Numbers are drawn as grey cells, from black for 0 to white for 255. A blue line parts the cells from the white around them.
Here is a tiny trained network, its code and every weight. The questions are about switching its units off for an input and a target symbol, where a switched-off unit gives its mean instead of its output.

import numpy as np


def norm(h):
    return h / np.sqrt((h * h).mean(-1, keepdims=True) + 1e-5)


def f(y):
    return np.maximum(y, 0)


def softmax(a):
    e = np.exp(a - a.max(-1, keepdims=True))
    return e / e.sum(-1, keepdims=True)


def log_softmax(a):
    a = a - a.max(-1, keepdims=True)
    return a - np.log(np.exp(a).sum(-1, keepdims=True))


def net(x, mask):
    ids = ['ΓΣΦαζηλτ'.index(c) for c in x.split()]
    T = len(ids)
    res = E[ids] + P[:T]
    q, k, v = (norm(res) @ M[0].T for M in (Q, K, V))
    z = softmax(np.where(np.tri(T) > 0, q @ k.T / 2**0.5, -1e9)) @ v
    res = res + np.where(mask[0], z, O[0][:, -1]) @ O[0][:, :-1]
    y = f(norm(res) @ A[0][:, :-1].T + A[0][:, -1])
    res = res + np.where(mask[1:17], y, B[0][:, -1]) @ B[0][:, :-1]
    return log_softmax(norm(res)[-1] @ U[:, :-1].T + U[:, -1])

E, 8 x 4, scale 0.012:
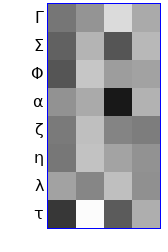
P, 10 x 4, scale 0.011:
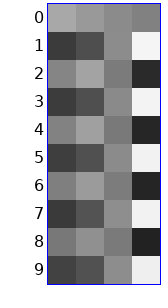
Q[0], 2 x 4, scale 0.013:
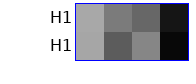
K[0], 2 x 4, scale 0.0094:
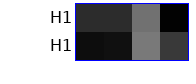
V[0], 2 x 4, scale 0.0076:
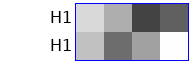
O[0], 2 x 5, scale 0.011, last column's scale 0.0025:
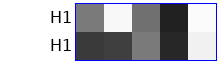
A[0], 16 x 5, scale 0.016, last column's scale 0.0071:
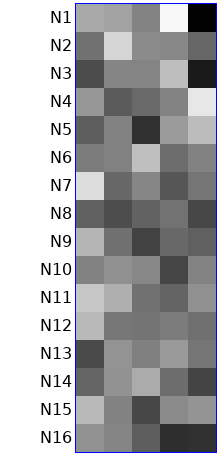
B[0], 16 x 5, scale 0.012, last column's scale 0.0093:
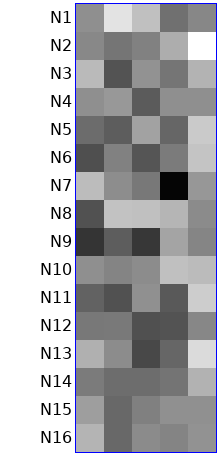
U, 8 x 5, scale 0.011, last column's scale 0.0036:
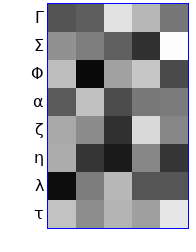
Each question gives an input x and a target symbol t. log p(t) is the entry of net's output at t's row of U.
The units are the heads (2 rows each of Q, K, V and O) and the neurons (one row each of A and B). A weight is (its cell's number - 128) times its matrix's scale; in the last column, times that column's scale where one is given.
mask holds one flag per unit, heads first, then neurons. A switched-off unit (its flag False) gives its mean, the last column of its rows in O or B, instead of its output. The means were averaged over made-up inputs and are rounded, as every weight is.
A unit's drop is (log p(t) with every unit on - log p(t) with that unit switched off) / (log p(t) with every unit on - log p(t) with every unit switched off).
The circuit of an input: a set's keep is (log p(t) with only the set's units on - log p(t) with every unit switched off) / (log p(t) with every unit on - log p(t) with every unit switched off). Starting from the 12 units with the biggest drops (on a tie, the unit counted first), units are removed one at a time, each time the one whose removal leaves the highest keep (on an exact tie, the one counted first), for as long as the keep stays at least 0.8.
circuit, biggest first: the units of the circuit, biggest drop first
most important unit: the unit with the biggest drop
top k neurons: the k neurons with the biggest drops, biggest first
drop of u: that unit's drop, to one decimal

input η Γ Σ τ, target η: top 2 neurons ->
N13, N3
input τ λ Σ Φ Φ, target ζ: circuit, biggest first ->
H1, N2
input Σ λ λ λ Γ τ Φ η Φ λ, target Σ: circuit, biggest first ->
H1, N2
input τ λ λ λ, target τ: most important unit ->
N1
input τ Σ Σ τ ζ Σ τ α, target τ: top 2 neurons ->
N1, N5
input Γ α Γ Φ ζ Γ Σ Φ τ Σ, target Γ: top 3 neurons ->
N8, N5, N6
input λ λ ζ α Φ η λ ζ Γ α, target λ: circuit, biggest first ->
H1, N5, N8
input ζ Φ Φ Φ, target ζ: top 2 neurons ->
N13, N2
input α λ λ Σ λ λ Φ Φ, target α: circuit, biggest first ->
H1, N11
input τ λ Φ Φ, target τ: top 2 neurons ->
N1, N3
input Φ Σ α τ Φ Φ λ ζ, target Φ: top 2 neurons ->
N3, N6
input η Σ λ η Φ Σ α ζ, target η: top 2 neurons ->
N13, N11
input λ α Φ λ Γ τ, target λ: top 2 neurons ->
N5, N8
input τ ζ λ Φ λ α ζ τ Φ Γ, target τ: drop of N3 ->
0.2
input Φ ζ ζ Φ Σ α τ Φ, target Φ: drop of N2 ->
0.0
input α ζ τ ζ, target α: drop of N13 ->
0.1
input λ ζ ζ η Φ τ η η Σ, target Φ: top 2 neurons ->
N15, N2
